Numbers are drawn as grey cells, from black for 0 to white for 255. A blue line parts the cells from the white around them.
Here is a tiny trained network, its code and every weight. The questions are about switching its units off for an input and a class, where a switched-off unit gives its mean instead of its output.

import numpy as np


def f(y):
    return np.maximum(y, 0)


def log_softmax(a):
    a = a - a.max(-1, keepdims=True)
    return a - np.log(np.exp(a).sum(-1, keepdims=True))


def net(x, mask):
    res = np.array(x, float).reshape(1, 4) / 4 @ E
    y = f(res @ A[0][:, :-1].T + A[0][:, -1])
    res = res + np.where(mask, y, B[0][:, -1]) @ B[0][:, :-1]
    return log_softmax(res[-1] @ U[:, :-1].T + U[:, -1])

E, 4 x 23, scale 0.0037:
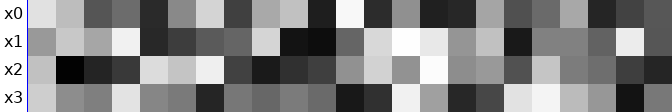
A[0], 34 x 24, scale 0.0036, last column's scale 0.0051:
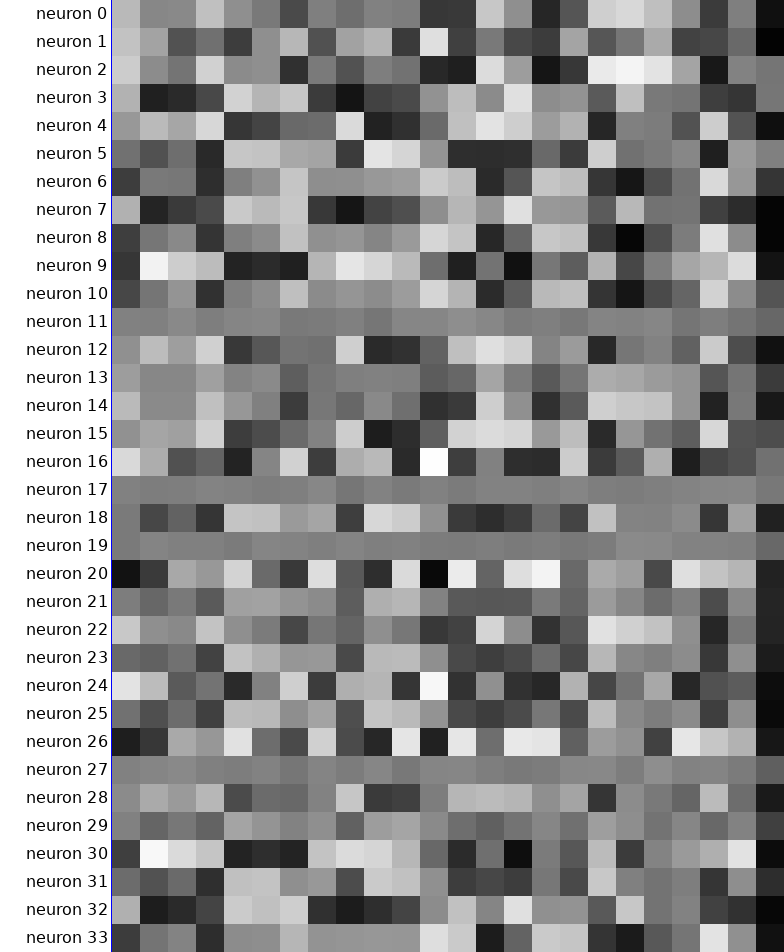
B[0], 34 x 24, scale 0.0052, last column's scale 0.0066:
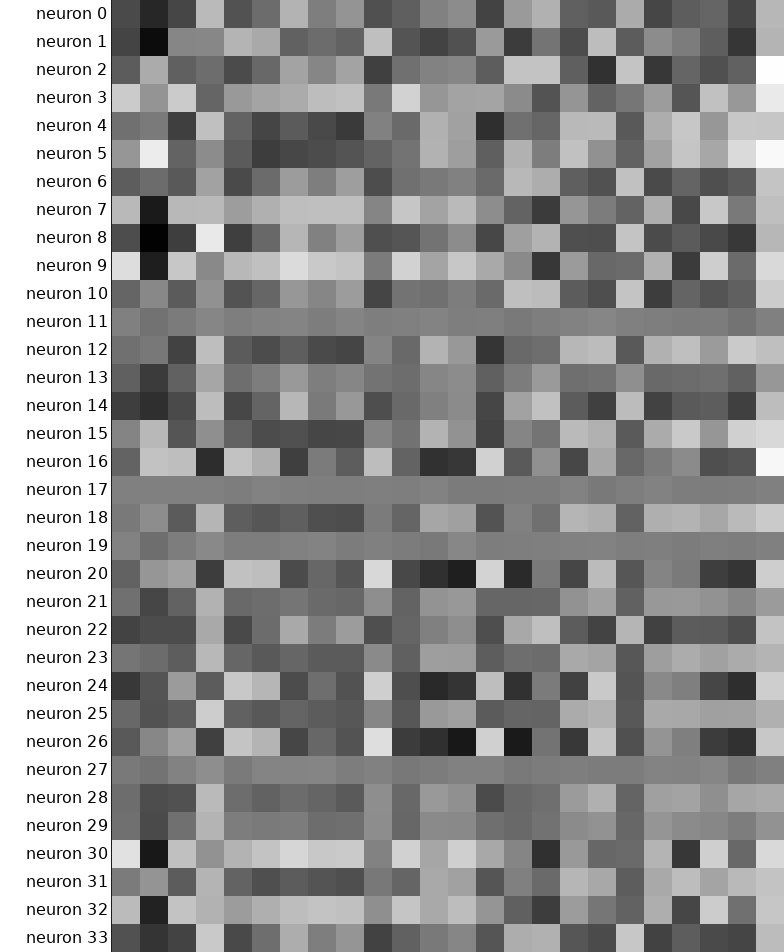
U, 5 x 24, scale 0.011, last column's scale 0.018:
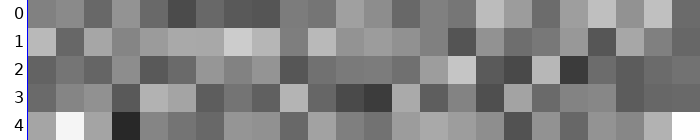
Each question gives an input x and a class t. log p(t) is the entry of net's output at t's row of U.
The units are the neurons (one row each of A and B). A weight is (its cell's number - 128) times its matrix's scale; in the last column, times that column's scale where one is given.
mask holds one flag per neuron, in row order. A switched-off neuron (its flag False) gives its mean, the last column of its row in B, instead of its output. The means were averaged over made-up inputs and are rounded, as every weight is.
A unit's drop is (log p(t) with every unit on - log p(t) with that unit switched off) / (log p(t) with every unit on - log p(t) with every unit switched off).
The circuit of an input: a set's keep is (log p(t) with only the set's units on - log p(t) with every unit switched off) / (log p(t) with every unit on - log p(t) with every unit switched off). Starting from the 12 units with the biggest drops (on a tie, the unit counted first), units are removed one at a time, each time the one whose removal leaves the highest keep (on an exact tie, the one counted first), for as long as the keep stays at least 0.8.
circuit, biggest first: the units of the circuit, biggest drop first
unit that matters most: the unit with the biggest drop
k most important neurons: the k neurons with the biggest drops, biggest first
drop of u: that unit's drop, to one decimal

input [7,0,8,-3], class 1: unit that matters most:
neuron 32
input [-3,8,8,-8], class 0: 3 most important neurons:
(neuron 15; neuron 4; neuron 12)
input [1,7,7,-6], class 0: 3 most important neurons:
(neuron 15; neuron 4; neuron 12)
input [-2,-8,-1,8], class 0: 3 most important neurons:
(neuron 5; neuron 18; neuron 31)
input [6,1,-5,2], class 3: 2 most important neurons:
(neuron 16; neuron 24)
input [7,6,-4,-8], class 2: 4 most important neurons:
(neuron 8; neuron 10; neuron 33; neuron 6)
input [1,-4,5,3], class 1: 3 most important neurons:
(neuron 3; neuron 32; neuron 7)
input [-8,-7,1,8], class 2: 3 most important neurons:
(neuron 2; neuron 14; neuron 22)
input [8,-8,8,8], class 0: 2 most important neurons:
(neuron 5; neuron 18)
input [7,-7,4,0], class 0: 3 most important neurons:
(neuron 5; neuron 18; neuron 31)
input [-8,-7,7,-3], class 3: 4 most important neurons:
(neuron 26; neuron 20; neuron 15; neuron 4)
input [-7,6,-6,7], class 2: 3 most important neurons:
(neuron 2; neuron 14; neuron 22)
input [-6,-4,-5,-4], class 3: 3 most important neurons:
(neuron 20; neuron 26; neuron 3)
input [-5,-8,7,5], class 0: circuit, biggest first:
(neuron 5)
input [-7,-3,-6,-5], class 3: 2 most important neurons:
(neuron 20; neuron 26)
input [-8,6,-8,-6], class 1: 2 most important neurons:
(neuron 30; neuron 9)
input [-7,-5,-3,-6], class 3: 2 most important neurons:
(neuron 26; neuron 20)
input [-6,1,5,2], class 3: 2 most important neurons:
(neuron 26; neuron 20)
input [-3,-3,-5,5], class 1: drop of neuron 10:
0.2
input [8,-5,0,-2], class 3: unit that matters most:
neuron 16
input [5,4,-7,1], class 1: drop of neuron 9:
0.3
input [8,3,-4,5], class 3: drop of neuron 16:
0.1
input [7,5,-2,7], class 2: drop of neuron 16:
-0.1
